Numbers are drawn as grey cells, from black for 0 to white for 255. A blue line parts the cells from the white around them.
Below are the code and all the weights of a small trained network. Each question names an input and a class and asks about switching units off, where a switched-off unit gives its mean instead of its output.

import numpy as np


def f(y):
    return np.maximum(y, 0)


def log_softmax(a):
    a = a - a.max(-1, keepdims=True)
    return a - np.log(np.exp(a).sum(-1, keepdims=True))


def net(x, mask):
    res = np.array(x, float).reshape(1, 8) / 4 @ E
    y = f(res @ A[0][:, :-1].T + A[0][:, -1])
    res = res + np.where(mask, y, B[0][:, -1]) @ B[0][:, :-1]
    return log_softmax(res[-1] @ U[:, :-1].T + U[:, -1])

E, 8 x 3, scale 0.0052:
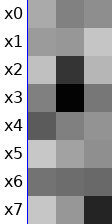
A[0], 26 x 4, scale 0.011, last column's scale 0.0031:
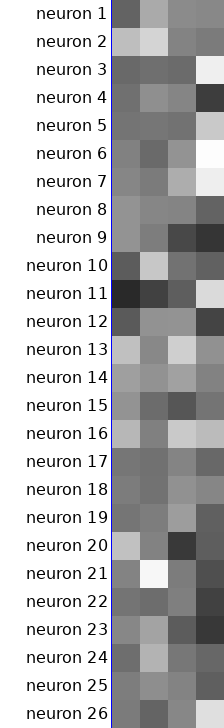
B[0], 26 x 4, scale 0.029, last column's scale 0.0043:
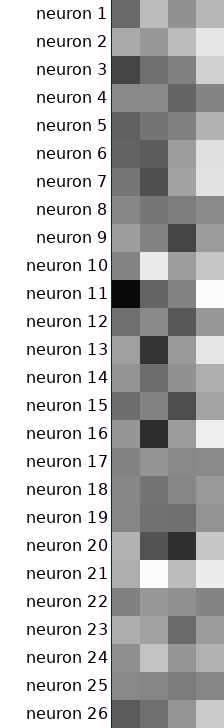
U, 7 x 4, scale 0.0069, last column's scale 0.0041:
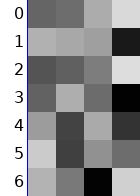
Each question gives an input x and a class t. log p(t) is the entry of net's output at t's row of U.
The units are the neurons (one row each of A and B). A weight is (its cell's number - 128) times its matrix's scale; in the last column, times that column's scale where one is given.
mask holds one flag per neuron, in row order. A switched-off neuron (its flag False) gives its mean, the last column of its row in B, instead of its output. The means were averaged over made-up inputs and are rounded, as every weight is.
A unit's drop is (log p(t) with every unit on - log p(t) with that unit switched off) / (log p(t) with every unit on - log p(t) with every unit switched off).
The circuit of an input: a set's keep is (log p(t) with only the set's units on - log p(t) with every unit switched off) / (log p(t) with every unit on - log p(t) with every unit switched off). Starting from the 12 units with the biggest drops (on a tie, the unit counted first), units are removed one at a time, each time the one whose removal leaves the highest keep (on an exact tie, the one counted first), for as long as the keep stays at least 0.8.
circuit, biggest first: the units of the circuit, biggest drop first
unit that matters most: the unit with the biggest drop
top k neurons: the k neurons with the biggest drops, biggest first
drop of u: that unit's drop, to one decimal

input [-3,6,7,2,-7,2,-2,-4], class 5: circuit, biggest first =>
(neuron 11; neuron 13)
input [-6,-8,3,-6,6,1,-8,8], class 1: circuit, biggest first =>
(neuron 21; neuron 11)
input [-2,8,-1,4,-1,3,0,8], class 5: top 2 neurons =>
(neuron 11; neuron 2)
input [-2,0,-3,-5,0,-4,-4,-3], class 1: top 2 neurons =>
(neuron 21; neuron 10)
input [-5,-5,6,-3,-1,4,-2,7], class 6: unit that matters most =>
neuron 20
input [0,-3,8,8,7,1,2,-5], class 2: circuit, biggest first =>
(neuron 11; neuron 21)
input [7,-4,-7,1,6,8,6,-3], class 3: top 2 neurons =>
(neuron 16; neuron 13)
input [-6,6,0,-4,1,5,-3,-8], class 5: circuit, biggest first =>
(neuron 13; neuron 11)
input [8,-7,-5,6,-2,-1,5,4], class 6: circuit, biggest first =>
(neuron 20; neuron 9)
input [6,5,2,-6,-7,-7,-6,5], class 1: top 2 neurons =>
(neuron 21; neuron 2)
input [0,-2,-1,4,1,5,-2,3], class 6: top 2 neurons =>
(neuron 20; neuron 11)
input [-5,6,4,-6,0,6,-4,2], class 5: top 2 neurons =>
(neuron 13; neuron 16)
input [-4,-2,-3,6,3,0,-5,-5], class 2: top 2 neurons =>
(neuron 11; neuron 21)
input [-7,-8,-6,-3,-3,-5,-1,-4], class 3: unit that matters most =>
neuron 10
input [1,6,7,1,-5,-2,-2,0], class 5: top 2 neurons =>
(neuron 11; neuron 13)
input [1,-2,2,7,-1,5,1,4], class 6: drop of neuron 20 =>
0.3
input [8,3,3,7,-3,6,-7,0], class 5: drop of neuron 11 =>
0.2
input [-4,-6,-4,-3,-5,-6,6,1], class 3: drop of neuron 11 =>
-0.1
